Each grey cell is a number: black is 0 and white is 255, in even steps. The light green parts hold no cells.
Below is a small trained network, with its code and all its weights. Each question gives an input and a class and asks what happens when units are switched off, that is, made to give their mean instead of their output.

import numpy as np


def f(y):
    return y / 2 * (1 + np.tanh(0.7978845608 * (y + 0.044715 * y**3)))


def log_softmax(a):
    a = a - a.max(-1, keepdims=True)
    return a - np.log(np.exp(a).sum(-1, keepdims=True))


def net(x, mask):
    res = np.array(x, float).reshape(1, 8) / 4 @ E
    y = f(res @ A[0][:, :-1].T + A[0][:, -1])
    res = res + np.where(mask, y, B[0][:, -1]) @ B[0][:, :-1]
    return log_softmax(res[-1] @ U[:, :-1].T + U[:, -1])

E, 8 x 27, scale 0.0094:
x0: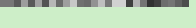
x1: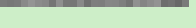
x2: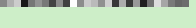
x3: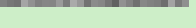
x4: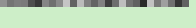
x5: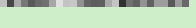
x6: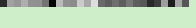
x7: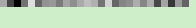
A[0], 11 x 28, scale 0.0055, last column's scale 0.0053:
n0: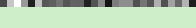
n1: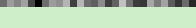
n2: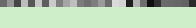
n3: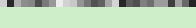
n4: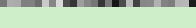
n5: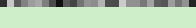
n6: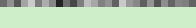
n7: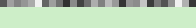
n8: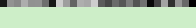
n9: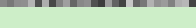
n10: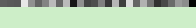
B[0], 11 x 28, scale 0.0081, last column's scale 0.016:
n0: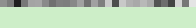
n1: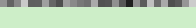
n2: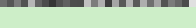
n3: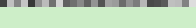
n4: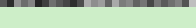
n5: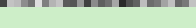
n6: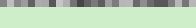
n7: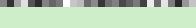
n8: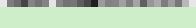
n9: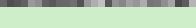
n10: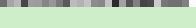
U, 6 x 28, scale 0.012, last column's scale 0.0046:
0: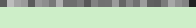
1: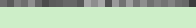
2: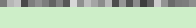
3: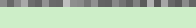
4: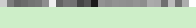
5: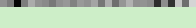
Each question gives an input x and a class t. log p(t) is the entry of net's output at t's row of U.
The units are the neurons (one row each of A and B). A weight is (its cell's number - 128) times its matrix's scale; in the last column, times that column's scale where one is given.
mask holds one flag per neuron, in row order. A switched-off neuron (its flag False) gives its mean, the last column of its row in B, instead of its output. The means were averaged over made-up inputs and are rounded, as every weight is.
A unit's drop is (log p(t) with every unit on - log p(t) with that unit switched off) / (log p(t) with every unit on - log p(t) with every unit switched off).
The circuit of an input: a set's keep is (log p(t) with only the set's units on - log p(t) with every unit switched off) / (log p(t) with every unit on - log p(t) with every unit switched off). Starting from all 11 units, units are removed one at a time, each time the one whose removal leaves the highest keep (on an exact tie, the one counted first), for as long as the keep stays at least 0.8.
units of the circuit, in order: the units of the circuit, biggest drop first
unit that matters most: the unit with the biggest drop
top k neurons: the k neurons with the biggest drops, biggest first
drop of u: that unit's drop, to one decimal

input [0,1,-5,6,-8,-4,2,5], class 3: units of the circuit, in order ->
[n7]
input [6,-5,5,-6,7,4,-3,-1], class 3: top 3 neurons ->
[n10 n1 n4]
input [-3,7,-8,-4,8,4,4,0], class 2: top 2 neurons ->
[n10 n7]
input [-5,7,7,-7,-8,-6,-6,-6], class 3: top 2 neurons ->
[n7 n10]
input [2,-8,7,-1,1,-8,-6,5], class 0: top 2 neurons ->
[n5 n10]
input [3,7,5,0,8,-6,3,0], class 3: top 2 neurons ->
[n1 n10]
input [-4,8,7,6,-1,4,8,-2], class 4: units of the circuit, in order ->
[n8 n10]
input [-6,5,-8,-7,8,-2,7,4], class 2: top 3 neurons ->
[n10 n7 n2]
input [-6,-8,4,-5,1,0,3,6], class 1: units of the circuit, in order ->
[n0 n10]
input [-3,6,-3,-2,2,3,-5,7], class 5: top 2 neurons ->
[n8 n5]
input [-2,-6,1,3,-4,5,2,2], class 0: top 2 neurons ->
[n3 n0]
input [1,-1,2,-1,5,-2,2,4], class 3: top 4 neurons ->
[n0 n10 n1 n3]
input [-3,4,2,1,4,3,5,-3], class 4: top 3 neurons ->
[n8 n10 n7]
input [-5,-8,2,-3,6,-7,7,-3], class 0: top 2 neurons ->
[n5 n6]
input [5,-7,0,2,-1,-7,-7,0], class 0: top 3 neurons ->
[n5 n8 n6]
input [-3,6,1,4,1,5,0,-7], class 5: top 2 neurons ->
[n0 n5]
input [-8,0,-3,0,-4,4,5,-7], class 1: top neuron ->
[n4]
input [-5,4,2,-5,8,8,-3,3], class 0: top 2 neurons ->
[n3 n7]
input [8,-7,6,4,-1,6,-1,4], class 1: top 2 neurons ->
[n2 n10]
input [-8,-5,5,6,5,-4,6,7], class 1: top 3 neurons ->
[n4 n0 n9]
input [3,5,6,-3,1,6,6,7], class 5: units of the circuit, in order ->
[n10]
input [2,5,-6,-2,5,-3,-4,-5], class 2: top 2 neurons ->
[n10 n8]
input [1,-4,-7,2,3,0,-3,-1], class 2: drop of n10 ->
0.6
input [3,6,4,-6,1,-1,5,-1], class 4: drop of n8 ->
0.5
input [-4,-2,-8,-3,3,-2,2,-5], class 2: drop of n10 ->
1.1
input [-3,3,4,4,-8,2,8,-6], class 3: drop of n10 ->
0.1
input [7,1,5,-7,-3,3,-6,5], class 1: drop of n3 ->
0.0
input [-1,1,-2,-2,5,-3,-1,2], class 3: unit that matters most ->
n0
